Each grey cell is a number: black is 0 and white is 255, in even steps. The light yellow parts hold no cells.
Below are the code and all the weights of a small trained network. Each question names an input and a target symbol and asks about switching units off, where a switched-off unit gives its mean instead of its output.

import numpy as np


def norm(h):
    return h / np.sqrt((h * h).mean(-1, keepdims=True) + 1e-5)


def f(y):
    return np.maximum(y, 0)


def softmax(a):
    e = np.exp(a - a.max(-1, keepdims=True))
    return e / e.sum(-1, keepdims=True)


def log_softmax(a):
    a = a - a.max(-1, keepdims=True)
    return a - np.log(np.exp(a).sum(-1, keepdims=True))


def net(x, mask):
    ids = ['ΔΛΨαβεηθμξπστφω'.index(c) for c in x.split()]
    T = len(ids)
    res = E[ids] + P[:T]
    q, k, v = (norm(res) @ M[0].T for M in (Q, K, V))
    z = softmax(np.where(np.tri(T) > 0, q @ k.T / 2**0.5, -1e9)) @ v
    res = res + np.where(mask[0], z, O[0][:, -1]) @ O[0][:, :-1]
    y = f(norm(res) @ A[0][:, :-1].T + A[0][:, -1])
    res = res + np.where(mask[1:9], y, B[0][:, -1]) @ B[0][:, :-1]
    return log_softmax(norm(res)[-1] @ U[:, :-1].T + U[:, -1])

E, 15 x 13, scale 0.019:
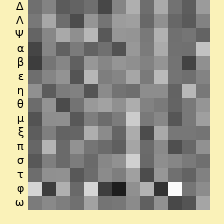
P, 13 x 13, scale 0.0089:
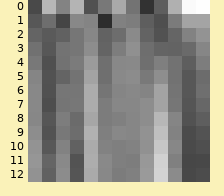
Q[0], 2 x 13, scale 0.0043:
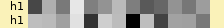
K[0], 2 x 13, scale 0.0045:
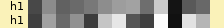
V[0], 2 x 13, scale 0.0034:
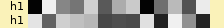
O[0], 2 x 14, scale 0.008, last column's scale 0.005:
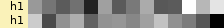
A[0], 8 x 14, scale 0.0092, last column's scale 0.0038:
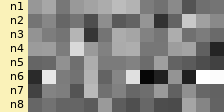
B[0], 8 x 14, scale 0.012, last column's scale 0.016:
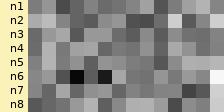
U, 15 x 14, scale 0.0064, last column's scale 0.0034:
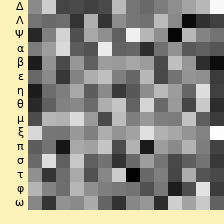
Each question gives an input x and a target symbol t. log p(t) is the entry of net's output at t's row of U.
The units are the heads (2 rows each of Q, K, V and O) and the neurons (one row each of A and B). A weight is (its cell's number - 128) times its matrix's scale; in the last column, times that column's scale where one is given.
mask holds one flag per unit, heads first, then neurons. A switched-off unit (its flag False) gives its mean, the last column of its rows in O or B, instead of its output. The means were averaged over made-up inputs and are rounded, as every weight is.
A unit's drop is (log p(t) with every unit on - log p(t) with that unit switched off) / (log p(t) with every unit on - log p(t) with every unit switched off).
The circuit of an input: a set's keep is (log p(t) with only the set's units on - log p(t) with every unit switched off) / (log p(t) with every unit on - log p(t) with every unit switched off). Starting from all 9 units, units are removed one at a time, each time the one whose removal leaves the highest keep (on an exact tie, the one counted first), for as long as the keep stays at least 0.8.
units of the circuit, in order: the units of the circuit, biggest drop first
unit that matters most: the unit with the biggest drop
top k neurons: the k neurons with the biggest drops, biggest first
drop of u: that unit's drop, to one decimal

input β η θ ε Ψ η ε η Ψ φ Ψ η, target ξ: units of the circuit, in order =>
[n6 h1]
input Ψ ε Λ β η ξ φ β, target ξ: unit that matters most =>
h1
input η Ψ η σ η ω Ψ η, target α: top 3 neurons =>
[n8 n6 n5]
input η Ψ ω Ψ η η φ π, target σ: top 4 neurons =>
[n6 n2 n8 n3]
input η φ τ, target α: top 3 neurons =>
[n8 n6 n3]
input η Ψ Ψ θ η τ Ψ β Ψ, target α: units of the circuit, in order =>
[n8 n6 h1]
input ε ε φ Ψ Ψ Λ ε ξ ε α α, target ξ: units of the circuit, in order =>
[h1 n6]
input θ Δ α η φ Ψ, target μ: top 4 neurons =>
[n6 n2 n4 n7]
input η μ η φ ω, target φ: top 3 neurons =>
[n6 n2 n8]
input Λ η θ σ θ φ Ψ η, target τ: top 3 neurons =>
[n6 n8 n7]
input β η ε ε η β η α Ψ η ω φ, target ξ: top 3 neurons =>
[n6 n7 n2]
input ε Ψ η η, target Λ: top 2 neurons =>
[n2 n8]
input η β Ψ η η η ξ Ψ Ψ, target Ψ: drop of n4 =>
0.0
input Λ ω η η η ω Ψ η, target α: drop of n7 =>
0.1
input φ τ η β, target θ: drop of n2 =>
0.4
